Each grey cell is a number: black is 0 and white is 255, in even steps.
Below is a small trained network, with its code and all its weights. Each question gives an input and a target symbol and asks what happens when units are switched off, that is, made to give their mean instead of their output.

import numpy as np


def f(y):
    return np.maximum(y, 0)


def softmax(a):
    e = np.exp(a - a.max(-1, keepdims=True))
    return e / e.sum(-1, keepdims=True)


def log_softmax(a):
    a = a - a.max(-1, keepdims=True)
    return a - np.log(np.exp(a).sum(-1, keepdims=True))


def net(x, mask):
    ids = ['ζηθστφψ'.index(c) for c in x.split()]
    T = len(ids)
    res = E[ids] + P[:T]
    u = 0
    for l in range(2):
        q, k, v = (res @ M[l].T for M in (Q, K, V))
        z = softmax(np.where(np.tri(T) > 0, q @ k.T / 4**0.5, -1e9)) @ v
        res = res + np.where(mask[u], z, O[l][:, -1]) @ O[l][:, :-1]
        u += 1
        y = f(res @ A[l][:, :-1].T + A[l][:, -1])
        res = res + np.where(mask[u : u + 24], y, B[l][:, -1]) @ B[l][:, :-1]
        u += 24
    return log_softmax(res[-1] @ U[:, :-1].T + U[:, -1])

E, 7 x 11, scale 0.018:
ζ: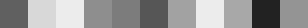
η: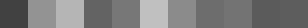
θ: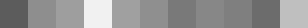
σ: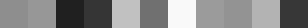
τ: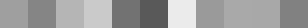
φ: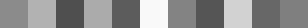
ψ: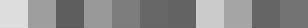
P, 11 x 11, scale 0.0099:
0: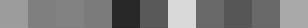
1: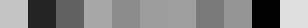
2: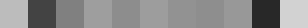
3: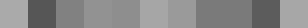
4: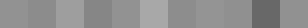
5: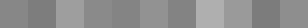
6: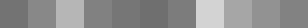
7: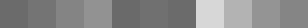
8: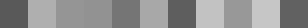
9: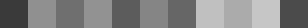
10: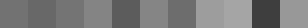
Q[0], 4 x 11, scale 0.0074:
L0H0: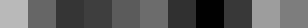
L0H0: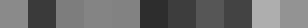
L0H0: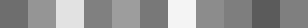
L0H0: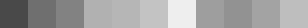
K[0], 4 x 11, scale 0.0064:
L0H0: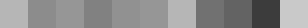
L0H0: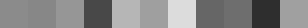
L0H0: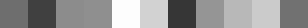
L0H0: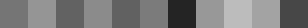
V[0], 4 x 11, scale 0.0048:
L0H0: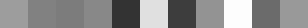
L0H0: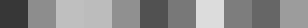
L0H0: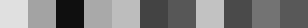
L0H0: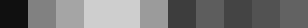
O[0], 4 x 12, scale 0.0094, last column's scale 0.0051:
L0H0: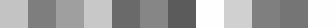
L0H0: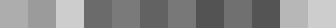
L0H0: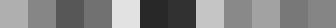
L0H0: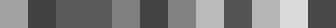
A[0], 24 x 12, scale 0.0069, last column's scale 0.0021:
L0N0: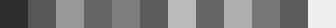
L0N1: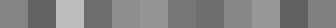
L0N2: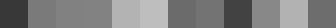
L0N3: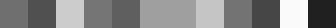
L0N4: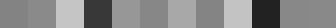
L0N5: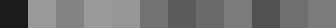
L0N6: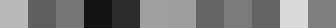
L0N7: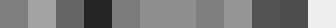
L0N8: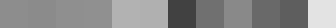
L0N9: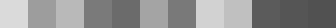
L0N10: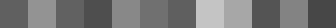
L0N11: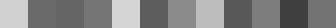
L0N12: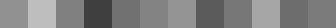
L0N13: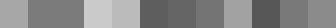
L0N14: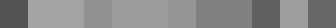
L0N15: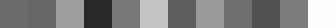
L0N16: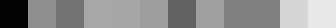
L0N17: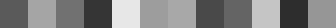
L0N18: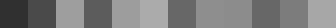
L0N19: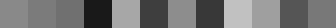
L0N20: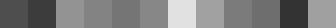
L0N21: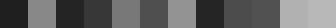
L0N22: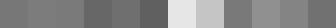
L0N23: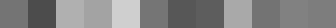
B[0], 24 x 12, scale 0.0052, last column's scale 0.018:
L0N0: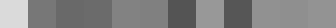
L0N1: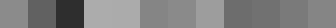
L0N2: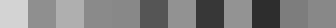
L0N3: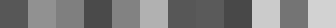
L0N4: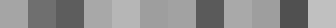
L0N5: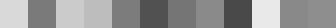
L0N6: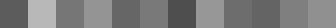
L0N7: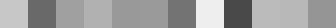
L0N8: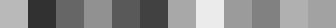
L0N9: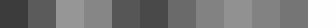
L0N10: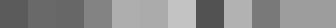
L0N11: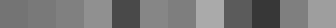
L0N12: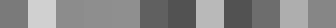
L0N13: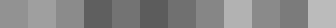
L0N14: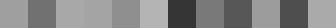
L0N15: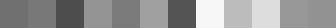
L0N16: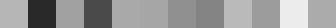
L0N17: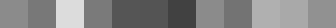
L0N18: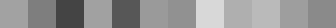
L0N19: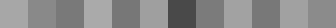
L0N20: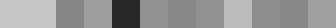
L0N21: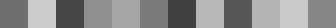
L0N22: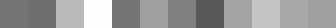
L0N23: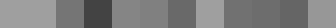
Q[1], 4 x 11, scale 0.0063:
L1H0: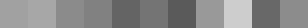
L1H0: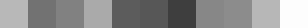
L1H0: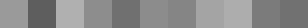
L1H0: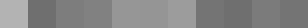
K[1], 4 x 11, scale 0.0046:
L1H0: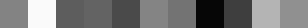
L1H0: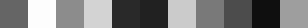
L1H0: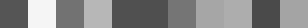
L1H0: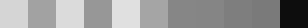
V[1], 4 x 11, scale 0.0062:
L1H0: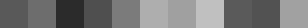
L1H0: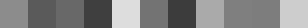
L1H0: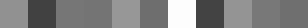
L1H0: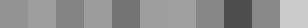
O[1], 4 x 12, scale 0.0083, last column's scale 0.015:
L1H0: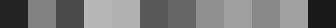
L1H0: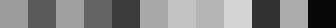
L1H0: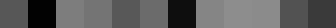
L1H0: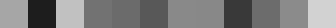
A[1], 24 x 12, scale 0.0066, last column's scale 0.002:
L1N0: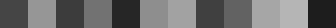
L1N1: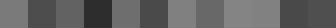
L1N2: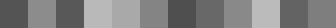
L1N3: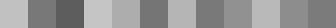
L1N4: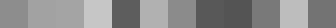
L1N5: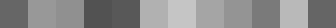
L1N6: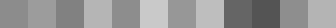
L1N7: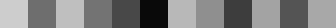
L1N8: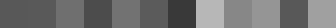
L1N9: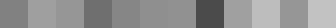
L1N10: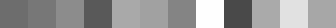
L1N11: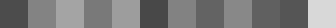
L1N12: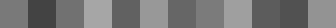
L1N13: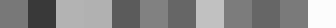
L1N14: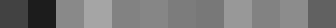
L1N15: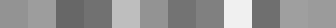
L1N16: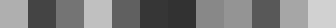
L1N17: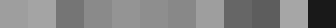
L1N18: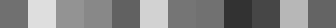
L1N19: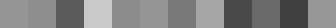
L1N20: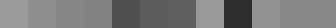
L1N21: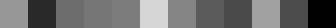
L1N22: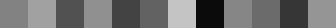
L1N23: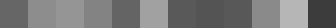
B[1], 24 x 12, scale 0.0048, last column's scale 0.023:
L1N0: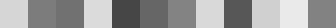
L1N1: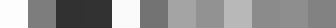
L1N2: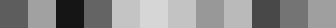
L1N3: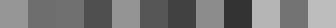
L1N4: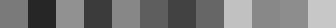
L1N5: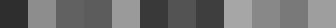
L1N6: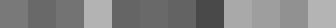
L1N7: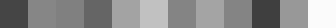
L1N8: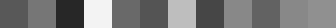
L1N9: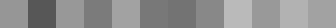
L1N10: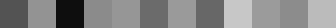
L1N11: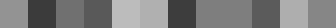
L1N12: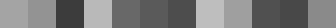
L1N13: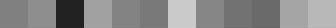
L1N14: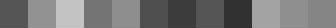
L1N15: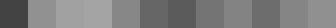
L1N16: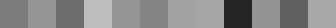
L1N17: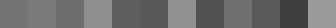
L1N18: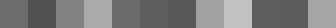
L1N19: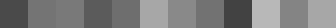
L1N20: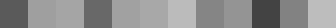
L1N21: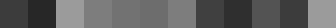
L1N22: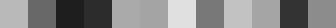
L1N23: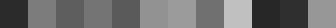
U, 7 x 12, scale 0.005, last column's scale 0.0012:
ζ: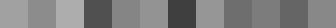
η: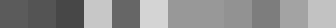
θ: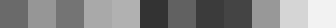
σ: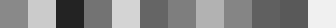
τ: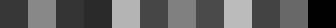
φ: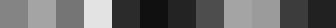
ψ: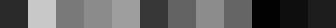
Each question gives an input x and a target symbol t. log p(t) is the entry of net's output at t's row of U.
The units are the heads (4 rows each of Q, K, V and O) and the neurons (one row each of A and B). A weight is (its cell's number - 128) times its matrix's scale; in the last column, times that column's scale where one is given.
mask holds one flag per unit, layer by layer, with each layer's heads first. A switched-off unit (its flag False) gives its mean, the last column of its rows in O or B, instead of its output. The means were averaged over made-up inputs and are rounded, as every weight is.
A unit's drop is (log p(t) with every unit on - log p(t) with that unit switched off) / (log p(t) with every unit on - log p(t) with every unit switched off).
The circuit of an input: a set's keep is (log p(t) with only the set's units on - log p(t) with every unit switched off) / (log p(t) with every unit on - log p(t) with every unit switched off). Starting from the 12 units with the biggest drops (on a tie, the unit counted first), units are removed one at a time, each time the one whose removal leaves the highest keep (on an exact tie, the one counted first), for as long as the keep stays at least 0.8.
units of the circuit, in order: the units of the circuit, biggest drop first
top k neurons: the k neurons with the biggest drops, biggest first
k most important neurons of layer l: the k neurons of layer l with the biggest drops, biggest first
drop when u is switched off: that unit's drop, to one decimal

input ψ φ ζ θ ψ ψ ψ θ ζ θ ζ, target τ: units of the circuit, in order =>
[L0H0; L1H0; L1N5]
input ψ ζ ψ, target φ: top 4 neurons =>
[L1N7; L1N20; L1N2; L1N15]
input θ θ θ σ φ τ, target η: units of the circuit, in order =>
[L0H0; L1H0]
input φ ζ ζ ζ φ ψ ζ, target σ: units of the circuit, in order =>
[L0H0; L1H0; L0N4]
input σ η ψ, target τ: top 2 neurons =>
[L0N17; L0N21]
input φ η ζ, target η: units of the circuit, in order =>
[L0H0]
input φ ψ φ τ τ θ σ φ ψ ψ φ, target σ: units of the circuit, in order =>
[L0H0; L1H0]
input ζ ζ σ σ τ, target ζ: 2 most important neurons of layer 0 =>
[L0N17; L0N4]
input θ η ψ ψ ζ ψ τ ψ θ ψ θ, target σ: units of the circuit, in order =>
[L0H0; L0N23]
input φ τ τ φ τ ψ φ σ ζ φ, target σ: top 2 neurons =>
[L1N2; L0N16]
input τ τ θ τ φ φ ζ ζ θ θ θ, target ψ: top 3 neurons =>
[L1N23; L1N21; L1N20]
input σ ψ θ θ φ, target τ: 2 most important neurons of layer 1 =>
[L1N5; L1N4]
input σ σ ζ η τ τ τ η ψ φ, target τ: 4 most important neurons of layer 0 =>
[L0N21; L0N17; L0N12; L0N7]
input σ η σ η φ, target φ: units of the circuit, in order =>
[L1N7]
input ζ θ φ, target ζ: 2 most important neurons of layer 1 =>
[L1N10; L1N8]
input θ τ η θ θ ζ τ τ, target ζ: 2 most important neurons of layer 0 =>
[L0N16; L0N8]
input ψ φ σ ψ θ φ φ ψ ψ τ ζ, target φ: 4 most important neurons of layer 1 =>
[L1N7; L1N20; L1N2; L1N15]
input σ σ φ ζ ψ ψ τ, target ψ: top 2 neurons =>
[L1N7; L0N16]
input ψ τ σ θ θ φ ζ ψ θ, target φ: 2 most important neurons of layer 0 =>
[L0N13; L0N4]
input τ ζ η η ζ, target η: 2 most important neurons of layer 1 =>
[L1N2; L1N3]
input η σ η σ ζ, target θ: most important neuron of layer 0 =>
[L0N6]
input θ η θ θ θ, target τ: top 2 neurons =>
[L0N3; L1N10]
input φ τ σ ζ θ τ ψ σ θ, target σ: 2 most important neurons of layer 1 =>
[L1N2; L1N6]
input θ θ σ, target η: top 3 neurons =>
[L0N11; L0N22; L0N16]
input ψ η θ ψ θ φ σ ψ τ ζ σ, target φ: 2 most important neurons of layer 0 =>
[L0N19; L0N22]
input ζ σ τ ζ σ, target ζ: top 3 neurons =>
[L0N17; L0N4; L1N13]
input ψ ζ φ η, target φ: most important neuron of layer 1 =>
[L1N7]
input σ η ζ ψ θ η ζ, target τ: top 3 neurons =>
[L1N5; L0N21; L0N17]
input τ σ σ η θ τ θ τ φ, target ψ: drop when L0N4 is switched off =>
0.1
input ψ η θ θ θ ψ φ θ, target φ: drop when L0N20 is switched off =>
-0.2
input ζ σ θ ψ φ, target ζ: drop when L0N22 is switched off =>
0.2
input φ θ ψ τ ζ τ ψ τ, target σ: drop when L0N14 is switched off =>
0.0
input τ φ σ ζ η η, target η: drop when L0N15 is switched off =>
0.5
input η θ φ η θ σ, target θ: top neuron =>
[L0N22]
